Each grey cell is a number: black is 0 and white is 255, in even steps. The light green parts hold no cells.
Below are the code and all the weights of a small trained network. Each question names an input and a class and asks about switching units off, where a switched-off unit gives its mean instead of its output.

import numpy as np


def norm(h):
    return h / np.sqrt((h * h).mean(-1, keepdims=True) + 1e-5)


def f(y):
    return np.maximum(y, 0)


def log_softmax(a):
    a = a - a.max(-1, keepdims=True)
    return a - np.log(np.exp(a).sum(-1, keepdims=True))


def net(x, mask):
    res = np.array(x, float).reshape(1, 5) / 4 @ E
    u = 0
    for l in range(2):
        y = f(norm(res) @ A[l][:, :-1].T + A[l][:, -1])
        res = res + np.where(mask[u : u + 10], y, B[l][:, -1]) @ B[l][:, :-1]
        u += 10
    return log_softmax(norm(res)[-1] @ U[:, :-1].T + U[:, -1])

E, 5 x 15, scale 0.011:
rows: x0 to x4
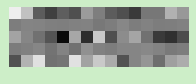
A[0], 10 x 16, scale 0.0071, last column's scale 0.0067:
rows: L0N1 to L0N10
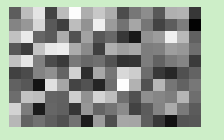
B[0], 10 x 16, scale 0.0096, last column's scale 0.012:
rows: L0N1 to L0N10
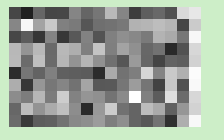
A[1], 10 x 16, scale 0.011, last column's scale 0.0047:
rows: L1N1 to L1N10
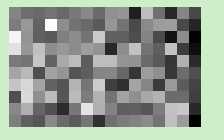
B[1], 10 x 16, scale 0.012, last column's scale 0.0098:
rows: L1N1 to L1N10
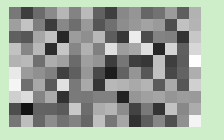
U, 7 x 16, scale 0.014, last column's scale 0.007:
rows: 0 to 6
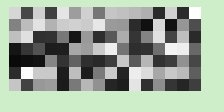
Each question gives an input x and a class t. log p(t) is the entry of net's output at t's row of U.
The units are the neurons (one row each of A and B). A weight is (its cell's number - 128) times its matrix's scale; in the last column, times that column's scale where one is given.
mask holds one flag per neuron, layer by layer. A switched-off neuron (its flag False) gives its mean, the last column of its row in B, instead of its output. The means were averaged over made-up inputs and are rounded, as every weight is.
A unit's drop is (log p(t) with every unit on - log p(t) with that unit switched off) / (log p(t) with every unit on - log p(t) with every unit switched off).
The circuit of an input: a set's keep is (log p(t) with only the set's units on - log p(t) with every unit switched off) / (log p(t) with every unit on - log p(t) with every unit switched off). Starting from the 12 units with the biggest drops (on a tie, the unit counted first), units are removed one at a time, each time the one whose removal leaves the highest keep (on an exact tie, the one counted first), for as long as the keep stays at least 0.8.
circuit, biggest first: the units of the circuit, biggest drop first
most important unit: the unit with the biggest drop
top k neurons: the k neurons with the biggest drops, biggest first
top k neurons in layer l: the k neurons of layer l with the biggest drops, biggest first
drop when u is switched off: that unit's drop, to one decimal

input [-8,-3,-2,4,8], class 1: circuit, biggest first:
[L1N5]
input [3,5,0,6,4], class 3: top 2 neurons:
[L0N1; L0N3]
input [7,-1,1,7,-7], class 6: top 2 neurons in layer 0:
[L0N6; L0N5]
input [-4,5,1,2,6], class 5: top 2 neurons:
[L0N2; L0N6]
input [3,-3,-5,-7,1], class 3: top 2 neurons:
[L0N3; L0N2]
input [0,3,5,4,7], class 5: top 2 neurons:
[L0N2; L0N7]
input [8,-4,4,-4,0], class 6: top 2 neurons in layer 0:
[L0N7; L0N9]
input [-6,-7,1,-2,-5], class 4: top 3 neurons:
[L0N6; L0N8; L0N5]
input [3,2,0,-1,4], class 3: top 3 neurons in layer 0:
[L0N1; L0N3; L0N4]
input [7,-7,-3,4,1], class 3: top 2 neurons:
[L0N3; L1N9]
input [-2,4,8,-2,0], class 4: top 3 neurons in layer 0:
[L0N6; L0N10; L0N9]
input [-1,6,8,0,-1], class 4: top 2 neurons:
[L0N6; L0N10]
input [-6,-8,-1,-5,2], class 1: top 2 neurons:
[L0N4; L1N5]
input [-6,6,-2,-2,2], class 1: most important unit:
L0N4
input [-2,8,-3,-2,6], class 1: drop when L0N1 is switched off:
0.9
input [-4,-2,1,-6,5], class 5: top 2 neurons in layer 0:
[L0N2; L0N6]
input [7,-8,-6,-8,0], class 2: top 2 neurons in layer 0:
[L0N9; L0N1]
